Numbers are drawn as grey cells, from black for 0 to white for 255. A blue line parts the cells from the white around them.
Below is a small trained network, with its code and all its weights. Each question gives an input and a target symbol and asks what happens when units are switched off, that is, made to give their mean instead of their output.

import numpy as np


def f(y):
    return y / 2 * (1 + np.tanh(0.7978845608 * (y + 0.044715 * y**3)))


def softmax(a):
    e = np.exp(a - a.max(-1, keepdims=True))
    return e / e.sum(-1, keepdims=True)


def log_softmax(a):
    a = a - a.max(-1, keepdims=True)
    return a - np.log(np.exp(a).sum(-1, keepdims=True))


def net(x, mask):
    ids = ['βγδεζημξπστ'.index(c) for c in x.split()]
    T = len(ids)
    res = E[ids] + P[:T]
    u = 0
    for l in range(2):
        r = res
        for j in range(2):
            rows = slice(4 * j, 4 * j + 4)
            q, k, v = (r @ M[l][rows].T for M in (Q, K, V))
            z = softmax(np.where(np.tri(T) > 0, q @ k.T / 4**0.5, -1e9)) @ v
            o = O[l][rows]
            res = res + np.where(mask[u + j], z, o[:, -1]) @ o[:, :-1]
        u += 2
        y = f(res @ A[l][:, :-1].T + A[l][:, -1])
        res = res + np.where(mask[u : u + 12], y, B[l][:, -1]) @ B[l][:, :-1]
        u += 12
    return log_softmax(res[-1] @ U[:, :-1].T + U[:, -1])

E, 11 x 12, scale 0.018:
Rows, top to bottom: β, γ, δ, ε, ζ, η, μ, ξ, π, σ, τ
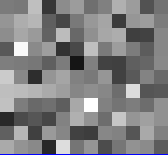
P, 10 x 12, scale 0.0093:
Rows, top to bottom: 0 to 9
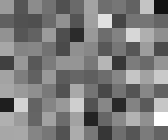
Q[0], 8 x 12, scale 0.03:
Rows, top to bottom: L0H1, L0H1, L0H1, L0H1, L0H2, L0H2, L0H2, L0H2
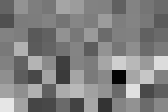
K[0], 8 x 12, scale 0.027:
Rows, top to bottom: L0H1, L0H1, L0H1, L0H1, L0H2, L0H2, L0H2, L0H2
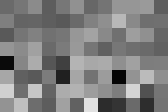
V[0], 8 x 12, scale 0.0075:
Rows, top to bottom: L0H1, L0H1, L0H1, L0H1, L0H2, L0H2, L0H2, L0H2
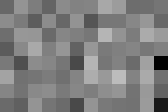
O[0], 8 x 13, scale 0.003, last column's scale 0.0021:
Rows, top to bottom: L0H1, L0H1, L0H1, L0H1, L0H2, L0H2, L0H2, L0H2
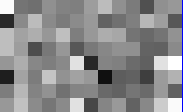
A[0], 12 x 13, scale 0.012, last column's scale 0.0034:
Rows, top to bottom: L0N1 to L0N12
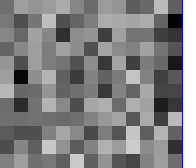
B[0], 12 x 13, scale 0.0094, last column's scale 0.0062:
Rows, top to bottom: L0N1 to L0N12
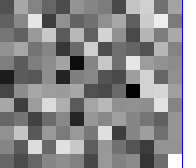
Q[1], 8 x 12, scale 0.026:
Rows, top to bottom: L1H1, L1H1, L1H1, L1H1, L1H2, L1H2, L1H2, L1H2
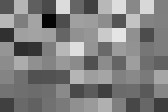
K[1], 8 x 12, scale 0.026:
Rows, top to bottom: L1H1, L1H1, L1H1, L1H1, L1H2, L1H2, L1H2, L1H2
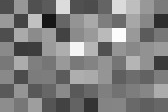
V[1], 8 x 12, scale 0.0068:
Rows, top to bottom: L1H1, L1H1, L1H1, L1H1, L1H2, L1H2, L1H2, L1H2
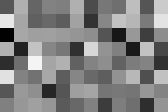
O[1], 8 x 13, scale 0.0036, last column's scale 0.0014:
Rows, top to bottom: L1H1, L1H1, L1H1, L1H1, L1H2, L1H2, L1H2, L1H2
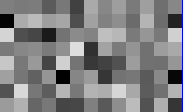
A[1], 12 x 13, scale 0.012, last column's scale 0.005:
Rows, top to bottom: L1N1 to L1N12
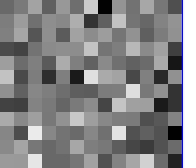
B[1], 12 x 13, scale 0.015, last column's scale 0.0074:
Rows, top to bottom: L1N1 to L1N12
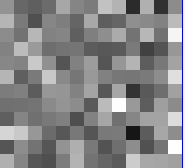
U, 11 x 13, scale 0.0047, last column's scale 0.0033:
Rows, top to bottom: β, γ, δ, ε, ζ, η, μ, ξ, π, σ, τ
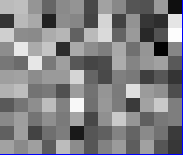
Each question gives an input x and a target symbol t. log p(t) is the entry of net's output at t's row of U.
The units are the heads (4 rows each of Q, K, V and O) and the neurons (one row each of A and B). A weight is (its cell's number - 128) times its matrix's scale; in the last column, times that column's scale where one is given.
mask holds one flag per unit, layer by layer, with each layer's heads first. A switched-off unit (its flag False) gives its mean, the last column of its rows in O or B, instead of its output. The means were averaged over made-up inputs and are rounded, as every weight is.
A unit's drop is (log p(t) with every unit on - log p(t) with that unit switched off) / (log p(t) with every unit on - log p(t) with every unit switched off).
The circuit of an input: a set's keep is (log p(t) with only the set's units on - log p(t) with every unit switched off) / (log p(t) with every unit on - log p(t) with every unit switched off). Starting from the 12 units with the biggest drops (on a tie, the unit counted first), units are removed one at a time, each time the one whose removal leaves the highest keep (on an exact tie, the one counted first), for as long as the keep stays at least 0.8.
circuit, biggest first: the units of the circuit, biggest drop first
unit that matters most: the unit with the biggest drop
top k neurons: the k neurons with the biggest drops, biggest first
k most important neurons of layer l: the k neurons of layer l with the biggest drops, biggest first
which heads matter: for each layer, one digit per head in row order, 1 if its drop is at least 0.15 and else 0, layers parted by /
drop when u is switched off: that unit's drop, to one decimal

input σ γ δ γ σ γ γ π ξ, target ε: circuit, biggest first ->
(L1H2 L1H1 L1N4 L1N3)
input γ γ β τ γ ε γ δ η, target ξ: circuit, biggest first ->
(L0H2 L0N7 L0N8 L1H2)
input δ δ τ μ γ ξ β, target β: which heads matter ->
00 / 00
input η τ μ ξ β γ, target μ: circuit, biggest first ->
(L1N12 L0H2 L0N12)
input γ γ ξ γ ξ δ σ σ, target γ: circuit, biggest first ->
(L0N11 L1N11 L0N10 L0N12)
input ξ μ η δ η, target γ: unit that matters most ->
L1N11
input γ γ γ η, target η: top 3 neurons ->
(L0N7 L1N11 L1N5)
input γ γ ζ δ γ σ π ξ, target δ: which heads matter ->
00 / 10
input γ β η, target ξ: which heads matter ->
00 / 00
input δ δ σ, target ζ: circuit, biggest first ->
(L0N11 L0N2 L1N5)
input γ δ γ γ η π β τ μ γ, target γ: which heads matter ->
00 / 00
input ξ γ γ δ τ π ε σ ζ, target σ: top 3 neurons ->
(L0N6 L0N5 L1N7)
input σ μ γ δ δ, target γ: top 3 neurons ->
(L0N1 L1N6 L1N11)
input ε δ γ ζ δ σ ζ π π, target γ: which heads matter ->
01 / 00
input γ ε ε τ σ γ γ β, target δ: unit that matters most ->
L0H2
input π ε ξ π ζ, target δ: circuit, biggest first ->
(L1N6 L1H1)
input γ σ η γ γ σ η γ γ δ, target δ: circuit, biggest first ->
(L1N6 L0N5 L0H2)
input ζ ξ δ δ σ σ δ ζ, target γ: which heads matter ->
01 / 00
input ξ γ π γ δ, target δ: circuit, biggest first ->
(L1N6 L0H2)
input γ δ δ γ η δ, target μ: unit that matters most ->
L0N1
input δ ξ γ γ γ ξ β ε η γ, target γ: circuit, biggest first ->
(L1N11 L1N6 L0N12)
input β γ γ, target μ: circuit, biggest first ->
(L1N12 L0N12)
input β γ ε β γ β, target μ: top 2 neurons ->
(L0N12 L1N2)
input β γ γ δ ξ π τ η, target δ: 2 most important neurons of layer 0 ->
(L0N8 L0N3)
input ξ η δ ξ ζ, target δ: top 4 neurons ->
(L1N6 L0N7 L0N3 L0N10)
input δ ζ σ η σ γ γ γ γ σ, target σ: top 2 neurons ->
(L0N7 L1N2)
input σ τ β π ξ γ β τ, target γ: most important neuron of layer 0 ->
(L0N10)
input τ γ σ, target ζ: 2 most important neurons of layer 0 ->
(L0N11 L0N2)
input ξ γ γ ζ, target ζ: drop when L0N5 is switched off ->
0.6
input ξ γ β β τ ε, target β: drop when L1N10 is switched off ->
0.7
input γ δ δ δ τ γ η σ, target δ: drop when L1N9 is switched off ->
0.0
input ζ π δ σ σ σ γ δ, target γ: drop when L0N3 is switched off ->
0.1
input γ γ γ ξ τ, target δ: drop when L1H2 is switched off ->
0.1
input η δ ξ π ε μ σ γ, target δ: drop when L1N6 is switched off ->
0.4
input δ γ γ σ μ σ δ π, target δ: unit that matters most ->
L1H1
